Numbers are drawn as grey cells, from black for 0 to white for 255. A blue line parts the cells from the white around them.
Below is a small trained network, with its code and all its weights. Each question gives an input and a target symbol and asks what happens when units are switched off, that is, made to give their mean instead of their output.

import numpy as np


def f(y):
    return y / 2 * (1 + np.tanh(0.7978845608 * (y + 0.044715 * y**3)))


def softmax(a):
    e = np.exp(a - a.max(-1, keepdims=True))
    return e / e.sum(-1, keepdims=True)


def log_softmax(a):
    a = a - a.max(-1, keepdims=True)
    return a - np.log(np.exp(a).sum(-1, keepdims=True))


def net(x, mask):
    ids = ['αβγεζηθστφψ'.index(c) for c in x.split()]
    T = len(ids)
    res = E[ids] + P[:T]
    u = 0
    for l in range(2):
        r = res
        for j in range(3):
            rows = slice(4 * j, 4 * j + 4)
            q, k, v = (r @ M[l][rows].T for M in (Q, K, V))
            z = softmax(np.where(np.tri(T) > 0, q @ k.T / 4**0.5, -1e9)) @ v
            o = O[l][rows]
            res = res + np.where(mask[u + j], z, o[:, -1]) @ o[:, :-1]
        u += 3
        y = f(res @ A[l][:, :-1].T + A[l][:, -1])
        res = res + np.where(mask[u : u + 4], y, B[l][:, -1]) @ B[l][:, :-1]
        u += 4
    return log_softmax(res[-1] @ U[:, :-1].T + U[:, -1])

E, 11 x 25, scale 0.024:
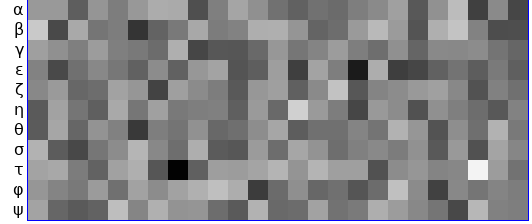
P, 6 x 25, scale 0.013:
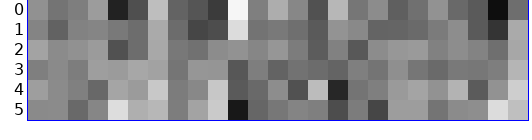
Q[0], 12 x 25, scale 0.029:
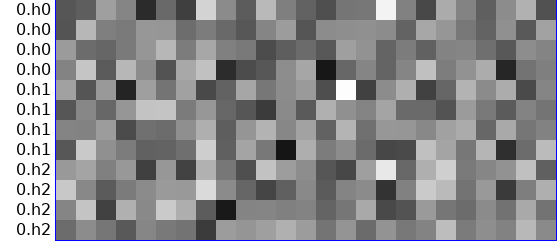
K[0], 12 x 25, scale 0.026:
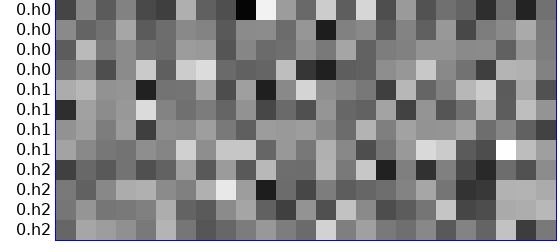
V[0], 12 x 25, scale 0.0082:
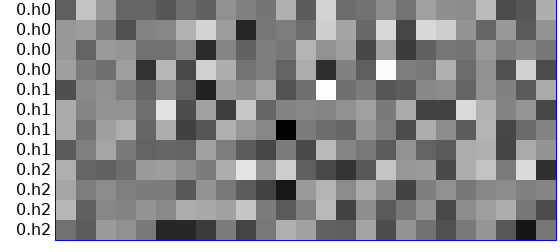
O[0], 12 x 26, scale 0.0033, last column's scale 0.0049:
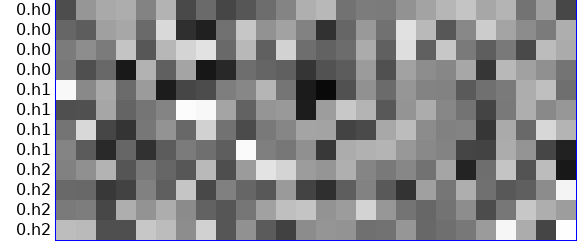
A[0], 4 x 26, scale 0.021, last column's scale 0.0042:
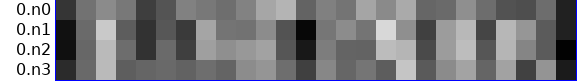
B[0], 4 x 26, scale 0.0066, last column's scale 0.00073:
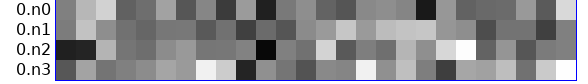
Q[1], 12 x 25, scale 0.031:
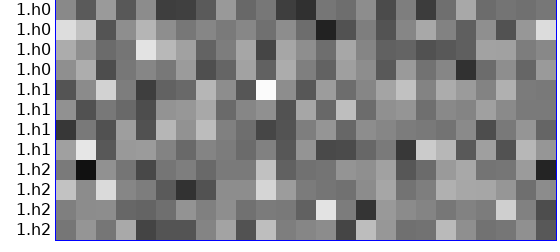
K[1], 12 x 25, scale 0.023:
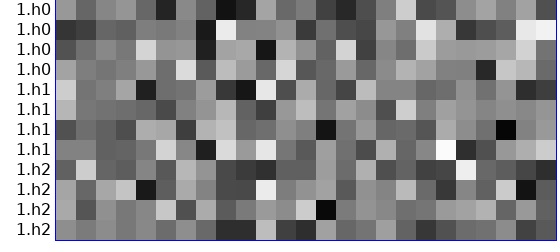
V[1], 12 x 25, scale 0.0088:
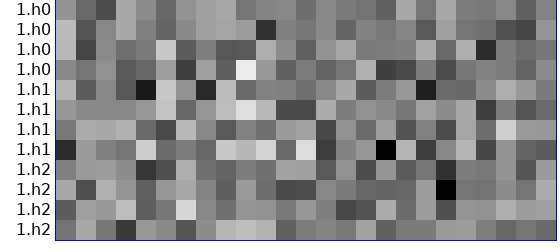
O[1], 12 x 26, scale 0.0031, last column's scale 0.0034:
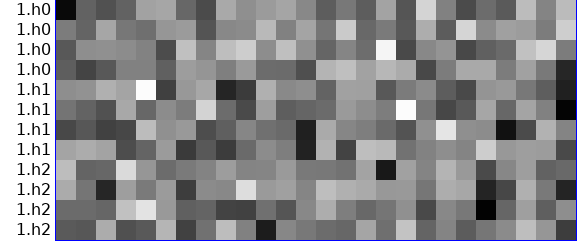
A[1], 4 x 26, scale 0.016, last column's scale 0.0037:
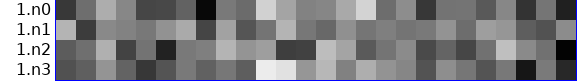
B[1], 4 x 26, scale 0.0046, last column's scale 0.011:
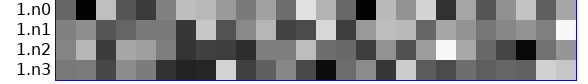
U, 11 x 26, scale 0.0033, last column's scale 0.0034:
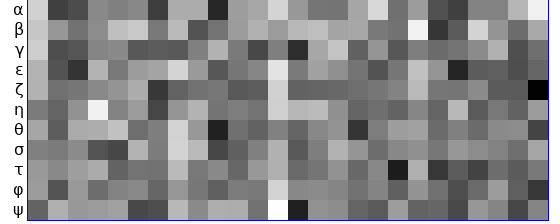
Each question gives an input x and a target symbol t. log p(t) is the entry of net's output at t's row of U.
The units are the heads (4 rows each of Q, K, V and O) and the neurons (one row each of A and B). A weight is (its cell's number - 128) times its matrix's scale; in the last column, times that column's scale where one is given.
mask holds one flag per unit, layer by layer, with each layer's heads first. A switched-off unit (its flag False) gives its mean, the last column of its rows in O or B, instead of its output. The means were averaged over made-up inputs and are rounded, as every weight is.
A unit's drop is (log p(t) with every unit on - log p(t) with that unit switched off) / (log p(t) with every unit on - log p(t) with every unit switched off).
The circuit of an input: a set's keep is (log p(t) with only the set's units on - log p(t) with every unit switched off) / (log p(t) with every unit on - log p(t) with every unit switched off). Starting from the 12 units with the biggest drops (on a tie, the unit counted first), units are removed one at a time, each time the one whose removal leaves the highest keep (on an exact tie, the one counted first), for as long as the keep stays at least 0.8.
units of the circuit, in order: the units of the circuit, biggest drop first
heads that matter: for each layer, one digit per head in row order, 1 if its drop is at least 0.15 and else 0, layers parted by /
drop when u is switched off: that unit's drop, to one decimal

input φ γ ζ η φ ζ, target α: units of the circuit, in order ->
[0.h1; 0.h2]
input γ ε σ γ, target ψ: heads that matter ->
000 / 010
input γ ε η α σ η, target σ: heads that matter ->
101 / 000
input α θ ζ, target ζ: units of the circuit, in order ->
[0.h1; 1.h1]
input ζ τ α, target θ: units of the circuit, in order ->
[0.h1; 1.h1]
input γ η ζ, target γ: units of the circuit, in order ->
[0.h1]
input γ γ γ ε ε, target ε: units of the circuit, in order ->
[0.h0; 1.n2]
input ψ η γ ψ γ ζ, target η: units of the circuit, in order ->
[0.h1; 0.h2]
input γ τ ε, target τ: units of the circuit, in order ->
[0.h0; 0.n0]
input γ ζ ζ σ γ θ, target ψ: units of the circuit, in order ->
[1.h1; 0.h1]
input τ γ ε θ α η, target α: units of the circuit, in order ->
[0.h2; 1.n3]
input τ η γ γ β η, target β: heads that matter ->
001 / 000
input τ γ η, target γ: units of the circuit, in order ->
[0.h2; 0.h1]
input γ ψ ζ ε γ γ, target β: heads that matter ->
011 / 010
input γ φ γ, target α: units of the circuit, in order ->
[0.h1; 1.h1]
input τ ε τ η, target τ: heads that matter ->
111 / 000
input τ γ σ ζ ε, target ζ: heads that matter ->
100 / 001
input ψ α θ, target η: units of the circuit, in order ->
[0.h1; 0.h0]
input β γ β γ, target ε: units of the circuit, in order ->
[1.h2; 1.h1; 0.h1]
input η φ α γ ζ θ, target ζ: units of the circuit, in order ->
[0.h1; 1.h0]
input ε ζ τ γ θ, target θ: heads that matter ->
010 / 000
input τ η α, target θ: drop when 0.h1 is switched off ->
0.8
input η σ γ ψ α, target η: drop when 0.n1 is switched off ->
0.0
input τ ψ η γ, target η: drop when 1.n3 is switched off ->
0.0
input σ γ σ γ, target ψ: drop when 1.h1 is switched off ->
0.3
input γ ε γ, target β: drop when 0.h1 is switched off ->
0.1
